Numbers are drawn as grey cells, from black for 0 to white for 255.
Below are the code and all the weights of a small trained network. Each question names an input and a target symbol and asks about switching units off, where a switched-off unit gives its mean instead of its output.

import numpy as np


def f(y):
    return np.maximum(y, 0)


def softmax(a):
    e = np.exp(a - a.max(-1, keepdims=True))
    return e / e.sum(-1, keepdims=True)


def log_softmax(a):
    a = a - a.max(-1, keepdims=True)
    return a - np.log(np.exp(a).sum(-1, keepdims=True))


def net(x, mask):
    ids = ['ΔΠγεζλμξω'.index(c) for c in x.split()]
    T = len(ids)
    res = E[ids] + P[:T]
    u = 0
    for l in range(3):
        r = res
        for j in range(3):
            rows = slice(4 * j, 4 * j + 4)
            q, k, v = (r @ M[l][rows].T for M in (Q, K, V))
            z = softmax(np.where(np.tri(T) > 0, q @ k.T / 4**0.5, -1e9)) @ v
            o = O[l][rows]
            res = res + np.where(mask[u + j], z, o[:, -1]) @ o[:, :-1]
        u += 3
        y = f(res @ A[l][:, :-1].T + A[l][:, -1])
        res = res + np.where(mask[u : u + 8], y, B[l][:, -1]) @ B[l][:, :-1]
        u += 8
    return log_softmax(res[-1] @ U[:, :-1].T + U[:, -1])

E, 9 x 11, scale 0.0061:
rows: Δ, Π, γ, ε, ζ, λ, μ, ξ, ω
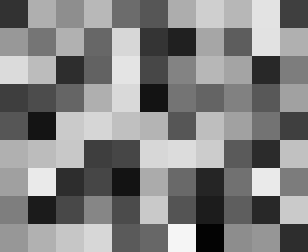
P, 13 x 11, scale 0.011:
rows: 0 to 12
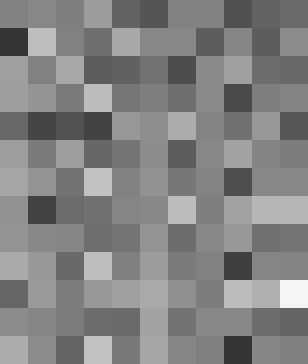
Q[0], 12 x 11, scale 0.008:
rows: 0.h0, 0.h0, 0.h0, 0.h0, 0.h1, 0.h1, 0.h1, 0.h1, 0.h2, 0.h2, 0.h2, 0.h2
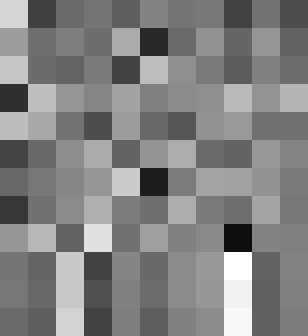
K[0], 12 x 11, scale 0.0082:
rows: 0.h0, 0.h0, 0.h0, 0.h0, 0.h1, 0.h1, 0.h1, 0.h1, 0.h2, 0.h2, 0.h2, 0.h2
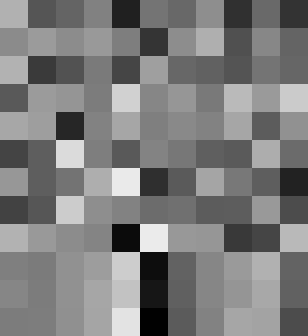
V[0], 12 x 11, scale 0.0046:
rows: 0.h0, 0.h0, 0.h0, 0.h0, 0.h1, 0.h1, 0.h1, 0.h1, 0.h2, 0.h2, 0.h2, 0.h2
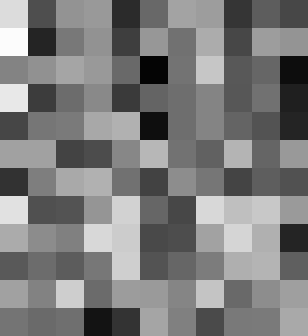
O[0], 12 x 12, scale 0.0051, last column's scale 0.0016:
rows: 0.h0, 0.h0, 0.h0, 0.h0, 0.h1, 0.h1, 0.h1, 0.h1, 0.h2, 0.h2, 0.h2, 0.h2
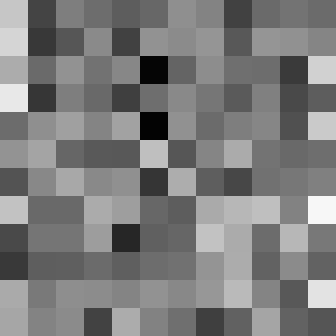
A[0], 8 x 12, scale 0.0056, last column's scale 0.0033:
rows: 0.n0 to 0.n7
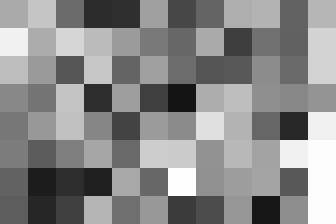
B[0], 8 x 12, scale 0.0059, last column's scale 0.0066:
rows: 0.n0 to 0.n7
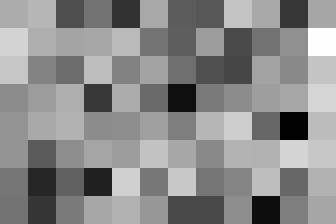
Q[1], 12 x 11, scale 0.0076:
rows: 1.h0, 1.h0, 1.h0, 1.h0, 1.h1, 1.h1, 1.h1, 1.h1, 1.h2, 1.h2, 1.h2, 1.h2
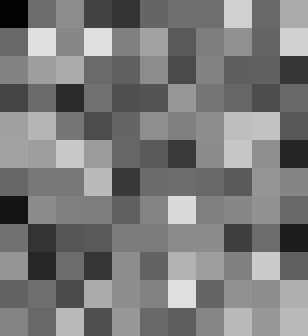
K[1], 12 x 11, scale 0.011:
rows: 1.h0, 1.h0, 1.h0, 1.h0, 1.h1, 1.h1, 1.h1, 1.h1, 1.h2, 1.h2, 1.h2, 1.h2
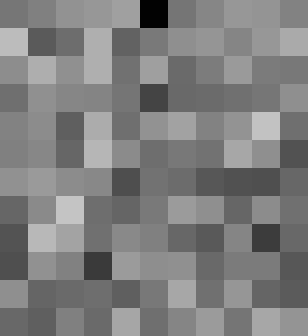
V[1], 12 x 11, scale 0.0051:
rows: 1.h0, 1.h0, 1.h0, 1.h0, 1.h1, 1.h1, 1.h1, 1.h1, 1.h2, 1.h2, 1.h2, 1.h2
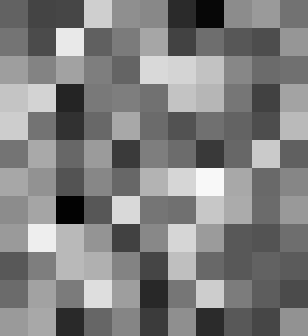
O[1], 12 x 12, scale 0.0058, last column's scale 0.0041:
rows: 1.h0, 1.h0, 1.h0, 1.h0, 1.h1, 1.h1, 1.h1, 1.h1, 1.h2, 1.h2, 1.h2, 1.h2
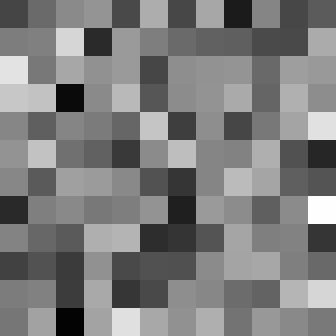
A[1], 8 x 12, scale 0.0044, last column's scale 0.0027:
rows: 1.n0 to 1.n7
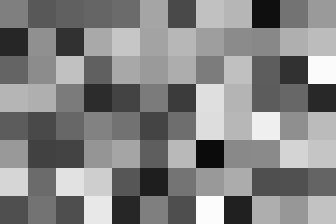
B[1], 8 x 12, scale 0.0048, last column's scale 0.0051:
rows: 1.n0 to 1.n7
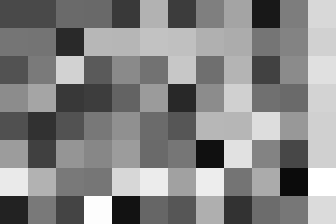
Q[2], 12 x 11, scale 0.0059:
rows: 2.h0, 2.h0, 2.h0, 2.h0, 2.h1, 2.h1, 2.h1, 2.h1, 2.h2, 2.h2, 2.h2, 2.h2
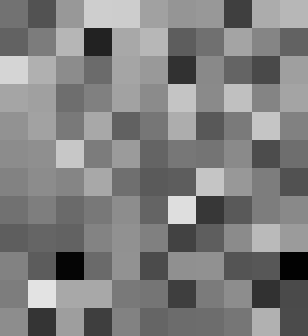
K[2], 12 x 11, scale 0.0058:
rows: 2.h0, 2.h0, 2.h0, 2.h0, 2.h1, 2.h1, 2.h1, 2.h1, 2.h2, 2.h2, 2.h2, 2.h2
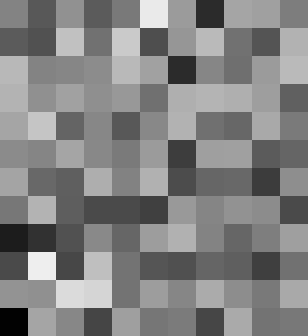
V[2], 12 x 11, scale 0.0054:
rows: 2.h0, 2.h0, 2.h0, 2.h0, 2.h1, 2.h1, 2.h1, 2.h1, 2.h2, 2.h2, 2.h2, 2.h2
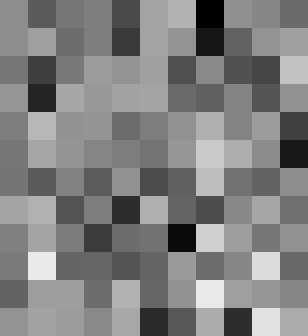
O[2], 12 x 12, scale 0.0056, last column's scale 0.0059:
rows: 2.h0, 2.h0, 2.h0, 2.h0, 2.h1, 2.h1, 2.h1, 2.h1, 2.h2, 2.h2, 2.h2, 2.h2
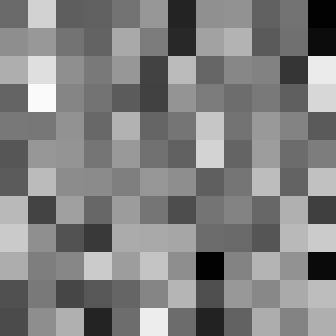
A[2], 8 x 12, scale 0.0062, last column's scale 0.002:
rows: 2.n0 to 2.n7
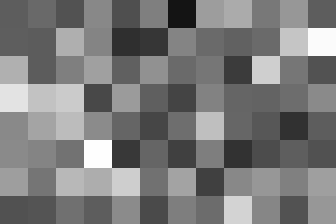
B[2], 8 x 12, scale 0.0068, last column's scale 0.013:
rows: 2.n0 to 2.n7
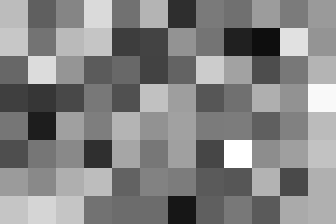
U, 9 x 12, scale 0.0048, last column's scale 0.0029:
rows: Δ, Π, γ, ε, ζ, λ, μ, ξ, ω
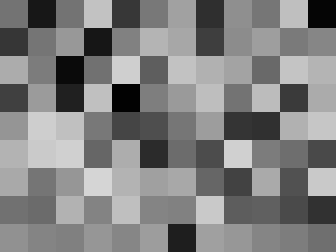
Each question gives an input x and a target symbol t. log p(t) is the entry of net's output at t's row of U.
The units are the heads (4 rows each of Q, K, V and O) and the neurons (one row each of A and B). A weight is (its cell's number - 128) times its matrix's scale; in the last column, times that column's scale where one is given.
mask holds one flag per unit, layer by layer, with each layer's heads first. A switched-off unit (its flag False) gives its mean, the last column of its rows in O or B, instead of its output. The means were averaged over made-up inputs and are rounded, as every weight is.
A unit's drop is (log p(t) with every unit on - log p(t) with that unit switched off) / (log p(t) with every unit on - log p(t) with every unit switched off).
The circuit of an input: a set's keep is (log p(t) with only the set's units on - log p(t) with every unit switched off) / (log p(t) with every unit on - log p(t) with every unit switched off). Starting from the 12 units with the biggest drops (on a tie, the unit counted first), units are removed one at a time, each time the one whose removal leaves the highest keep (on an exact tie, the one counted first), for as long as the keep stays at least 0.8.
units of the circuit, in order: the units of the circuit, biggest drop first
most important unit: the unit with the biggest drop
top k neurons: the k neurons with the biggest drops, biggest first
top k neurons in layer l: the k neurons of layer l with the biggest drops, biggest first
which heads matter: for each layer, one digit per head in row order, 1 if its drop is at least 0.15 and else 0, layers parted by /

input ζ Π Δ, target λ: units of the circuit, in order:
[0.n4 2.n7 1.h1 0.h0]
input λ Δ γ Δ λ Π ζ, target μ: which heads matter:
001 / 100 / 000
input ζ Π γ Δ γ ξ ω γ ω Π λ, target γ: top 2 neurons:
[0.n5 1.n1]
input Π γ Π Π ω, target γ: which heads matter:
000 / 000 / 001
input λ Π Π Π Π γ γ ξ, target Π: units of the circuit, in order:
[0.n6 1.h2 0.n1]
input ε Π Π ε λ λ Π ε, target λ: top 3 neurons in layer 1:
[1.n5 1.n6 1.n7]
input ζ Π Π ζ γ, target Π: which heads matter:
100 / 100 / 001
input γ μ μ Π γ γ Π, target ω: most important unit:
2.h0
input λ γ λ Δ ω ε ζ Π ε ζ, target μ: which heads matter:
011 / 100 / 000
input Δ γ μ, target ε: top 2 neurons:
[0.n0 1.n3]
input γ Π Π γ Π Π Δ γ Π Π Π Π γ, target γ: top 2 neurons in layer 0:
[0.n3 0.n2]
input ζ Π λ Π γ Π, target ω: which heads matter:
011 / 010 / 000
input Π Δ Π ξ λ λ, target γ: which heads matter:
000 / 100 / 001
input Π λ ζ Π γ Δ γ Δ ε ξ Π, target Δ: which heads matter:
000 / 000 / 100
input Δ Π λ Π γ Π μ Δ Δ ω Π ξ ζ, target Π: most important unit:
2.n5
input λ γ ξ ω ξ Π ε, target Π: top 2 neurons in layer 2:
[2.n5 2.n3]
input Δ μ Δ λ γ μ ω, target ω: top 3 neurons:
[0.n0 0.n1 2.n2]
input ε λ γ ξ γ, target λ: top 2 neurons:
[2.n7 0.n6]
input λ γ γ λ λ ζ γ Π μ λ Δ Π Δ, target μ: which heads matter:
011 / 101 / 000
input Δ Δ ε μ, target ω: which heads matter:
000 / 110 / 110
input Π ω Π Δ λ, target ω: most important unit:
1.h2
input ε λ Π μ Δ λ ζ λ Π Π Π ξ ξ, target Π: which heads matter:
000 / 100 / 100
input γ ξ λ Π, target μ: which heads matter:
011 / 100 / 000
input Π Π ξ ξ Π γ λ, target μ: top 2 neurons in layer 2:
[2.n6 2.n3]
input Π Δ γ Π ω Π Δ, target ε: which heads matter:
001 / 100 / 000
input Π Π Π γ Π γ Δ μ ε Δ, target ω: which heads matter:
000 / 100 / 100
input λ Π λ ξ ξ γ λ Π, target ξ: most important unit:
2.h2
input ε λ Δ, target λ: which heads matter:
000 / 010 / 000
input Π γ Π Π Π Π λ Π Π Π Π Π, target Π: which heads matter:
000 / 001 / 000
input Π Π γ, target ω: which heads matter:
010 / 010 / 000
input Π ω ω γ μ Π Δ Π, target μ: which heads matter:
000 / 001 / 001
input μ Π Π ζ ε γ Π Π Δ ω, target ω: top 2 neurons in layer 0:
[0.n0 0.n2]
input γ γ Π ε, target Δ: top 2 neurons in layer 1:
[1.n7 1.n6]
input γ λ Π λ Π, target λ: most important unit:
0.h0
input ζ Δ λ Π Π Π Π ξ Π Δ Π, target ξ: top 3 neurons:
[0.n5 0.n7 2.n4]
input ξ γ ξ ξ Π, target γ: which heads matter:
100 / 000 / 001
